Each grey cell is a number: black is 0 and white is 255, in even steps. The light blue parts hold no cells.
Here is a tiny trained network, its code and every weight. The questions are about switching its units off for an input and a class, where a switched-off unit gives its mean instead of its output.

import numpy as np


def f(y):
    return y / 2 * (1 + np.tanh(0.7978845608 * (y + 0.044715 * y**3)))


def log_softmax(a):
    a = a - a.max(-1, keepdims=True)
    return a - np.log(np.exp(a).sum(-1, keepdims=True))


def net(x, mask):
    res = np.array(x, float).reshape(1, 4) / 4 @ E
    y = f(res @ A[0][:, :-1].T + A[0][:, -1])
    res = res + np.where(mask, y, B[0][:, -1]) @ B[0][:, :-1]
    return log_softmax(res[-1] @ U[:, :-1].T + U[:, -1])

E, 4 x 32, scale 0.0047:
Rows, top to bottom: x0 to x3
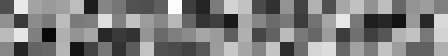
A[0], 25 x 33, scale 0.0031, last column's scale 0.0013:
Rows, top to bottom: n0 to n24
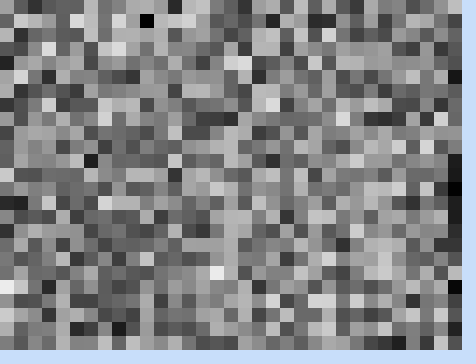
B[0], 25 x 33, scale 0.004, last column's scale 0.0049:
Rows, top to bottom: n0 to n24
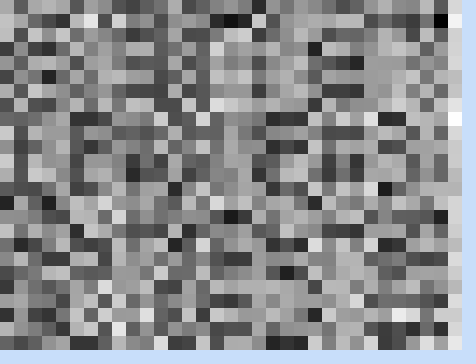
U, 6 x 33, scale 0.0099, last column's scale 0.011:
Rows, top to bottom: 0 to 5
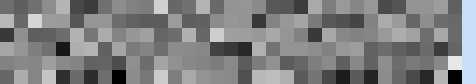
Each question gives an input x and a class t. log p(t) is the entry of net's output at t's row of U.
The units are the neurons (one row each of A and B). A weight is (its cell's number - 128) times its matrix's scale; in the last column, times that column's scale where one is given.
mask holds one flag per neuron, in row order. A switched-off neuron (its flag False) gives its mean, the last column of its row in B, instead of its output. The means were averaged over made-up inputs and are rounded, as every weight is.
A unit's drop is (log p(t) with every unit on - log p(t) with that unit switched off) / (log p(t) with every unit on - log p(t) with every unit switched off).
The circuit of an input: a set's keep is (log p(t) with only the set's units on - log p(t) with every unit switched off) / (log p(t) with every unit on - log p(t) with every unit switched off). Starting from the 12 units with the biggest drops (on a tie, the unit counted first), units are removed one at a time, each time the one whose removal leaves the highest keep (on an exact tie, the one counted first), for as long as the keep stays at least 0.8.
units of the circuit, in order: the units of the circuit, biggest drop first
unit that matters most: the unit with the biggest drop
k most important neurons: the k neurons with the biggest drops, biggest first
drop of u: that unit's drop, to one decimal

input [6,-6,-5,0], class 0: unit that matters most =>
n17
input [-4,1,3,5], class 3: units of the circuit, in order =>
n15, n23
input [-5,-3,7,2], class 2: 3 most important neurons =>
n22, n20, n5
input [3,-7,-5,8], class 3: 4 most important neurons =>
n21, n18, n23, n15
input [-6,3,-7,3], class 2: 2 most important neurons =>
n7, n14
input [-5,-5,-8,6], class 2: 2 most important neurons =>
n7, n14
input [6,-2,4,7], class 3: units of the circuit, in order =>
n15, n23
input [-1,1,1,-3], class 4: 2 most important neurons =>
n23, n15
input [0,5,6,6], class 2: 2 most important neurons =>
n22, n5
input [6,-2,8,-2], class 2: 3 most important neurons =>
n22, n20, n5
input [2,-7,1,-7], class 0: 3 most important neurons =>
n17, n19, n10
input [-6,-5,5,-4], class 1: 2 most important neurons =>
n0, n12
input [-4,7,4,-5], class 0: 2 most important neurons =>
n8, n24
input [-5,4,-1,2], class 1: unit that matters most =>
n2
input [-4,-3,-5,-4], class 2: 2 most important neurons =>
n3, n7
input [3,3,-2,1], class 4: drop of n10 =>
0.3
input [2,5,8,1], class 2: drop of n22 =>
0.2
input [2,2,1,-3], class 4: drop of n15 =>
0.6
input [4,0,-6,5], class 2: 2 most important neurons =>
n7, n14
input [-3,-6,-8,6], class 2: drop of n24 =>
0.1
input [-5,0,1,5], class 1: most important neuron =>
n1
